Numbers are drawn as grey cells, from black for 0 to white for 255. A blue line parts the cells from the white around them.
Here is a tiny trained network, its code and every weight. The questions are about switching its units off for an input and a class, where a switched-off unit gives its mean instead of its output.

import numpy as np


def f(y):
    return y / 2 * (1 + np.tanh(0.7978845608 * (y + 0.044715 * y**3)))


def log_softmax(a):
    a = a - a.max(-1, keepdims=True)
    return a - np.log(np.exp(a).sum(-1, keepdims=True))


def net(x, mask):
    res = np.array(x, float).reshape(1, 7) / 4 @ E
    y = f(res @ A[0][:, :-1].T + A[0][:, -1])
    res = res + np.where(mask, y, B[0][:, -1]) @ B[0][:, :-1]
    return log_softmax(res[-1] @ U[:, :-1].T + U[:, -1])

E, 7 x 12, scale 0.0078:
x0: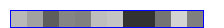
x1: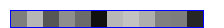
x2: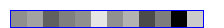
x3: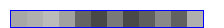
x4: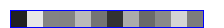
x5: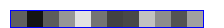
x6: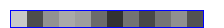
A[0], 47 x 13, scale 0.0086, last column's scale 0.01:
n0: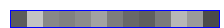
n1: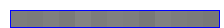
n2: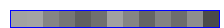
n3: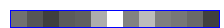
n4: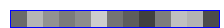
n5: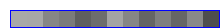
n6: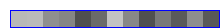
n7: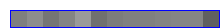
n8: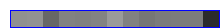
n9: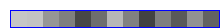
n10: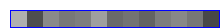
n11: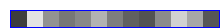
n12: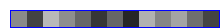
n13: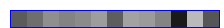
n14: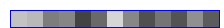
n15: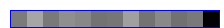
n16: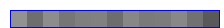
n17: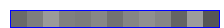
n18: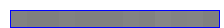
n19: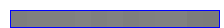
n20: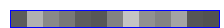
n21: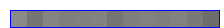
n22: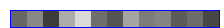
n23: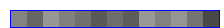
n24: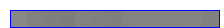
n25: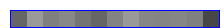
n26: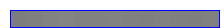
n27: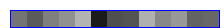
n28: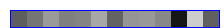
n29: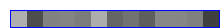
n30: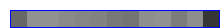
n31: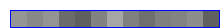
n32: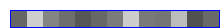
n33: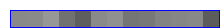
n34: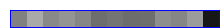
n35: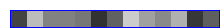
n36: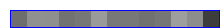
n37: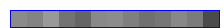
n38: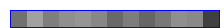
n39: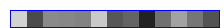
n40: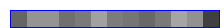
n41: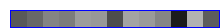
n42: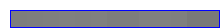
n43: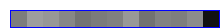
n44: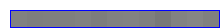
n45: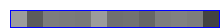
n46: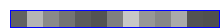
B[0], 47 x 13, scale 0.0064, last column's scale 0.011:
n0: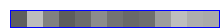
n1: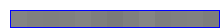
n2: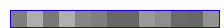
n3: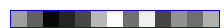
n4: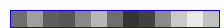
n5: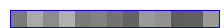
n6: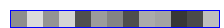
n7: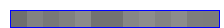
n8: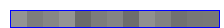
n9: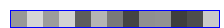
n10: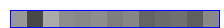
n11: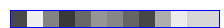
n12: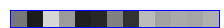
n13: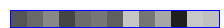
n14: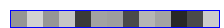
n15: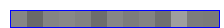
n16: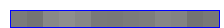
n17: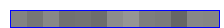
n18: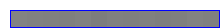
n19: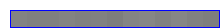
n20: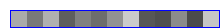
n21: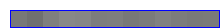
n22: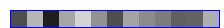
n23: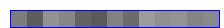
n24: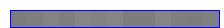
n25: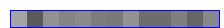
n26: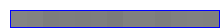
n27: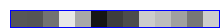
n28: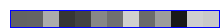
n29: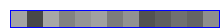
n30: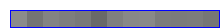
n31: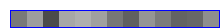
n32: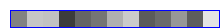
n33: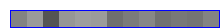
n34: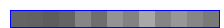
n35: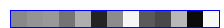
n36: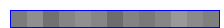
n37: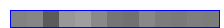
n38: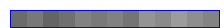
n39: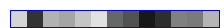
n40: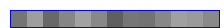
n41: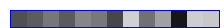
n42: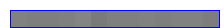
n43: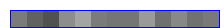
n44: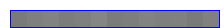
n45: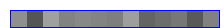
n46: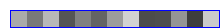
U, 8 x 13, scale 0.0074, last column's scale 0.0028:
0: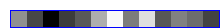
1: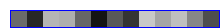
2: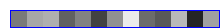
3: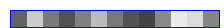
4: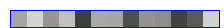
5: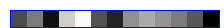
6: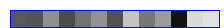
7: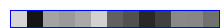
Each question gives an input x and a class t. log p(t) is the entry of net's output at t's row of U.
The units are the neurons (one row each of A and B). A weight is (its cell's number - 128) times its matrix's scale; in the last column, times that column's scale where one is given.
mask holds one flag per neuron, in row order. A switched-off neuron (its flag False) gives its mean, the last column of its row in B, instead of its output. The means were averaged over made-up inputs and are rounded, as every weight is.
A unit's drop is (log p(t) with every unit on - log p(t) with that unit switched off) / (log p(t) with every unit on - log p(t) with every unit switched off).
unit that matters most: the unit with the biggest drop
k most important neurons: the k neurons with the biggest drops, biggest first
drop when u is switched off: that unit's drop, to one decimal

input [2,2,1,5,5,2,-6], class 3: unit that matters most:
n11
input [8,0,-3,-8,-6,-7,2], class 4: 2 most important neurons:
[n14; n9]
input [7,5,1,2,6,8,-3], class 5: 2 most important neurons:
[n22; n32]
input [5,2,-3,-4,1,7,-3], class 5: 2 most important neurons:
[n27; n32]
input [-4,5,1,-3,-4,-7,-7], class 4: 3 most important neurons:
[n14; n6; n9]
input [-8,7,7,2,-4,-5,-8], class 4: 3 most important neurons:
[n14; n6; n9]
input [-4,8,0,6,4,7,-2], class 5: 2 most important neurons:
[n27; n22]
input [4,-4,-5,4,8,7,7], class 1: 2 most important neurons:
[n27; n12]
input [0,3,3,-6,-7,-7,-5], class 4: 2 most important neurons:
[n14; n6]
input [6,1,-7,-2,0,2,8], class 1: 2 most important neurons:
[n12; n27]
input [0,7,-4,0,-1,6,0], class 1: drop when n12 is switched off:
0.2
